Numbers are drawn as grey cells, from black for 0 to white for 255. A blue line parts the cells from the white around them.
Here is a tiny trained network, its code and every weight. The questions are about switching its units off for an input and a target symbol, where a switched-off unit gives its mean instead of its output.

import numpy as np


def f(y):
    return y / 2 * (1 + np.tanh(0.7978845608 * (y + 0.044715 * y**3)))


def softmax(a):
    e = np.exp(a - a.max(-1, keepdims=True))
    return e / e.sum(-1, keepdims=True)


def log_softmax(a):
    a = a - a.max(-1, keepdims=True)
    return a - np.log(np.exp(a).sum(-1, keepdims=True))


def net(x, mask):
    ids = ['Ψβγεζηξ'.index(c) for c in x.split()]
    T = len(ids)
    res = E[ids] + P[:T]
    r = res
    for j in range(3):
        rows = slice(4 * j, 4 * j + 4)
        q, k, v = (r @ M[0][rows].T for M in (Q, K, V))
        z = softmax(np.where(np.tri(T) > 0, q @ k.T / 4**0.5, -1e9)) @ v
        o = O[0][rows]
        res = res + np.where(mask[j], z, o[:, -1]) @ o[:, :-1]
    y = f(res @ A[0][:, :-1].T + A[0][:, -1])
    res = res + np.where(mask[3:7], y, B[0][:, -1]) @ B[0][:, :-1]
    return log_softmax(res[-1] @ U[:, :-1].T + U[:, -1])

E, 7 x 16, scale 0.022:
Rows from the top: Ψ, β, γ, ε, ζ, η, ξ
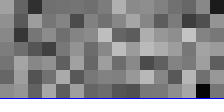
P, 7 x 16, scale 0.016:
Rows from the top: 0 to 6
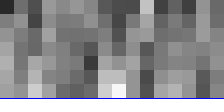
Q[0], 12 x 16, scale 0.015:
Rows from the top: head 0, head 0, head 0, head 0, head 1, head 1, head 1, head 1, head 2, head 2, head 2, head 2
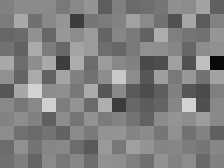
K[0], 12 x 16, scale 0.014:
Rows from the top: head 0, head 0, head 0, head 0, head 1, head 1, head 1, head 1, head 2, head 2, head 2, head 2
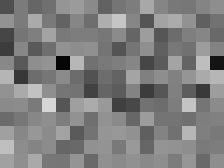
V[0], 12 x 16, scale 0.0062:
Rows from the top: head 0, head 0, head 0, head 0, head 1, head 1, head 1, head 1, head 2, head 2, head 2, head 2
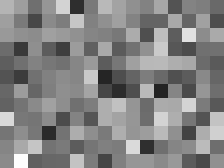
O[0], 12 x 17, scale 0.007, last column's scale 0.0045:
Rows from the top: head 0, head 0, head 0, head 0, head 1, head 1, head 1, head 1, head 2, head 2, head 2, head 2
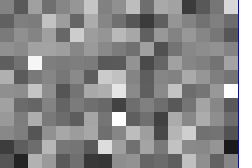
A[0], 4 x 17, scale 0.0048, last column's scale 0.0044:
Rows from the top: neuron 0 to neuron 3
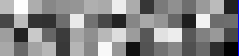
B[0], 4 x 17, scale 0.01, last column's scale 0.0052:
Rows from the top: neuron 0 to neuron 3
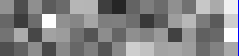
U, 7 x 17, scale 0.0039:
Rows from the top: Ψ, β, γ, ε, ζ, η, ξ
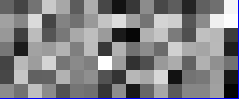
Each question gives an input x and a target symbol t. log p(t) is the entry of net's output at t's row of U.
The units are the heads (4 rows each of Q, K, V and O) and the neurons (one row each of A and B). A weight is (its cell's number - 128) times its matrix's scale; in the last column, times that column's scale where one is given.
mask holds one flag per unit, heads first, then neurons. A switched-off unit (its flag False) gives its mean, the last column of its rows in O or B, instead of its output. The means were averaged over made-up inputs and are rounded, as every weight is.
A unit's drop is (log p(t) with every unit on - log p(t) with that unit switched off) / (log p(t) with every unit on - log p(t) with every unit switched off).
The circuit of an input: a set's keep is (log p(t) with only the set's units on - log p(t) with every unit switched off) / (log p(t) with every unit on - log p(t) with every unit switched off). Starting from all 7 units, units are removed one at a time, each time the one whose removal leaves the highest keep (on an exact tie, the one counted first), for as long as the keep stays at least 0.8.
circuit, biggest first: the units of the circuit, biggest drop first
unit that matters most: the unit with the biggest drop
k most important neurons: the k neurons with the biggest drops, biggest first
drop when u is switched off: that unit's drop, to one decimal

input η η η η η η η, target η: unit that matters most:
neuron 2
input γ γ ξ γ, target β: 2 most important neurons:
neuron 3; neuron 1
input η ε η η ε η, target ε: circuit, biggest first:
head 2; neuron 0
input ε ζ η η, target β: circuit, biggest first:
head 0; neuron 2
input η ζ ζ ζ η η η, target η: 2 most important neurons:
neuron 2; neuron 1
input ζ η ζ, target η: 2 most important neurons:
neuron 2; neuron 3
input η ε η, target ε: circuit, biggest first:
head 1; head 2
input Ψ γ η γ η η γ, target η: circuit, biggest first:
neuron 2; neuron 3
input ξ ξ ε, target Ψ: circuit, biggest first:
head 1; neuron 1
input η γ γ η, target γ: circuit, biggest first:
neuron 0; head 2; head 1
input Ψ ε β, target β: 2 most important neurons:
neuron 1; neuron 0
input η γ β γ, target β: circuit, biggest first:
head 2; neuron 3; head 1
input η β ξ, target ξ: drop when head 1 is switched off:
0.1
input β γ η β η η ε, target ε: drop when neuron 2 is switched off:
0.2
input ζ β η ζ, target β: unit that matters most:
neuron 3
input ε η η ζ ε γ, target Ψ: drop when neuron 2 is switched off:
-0.1
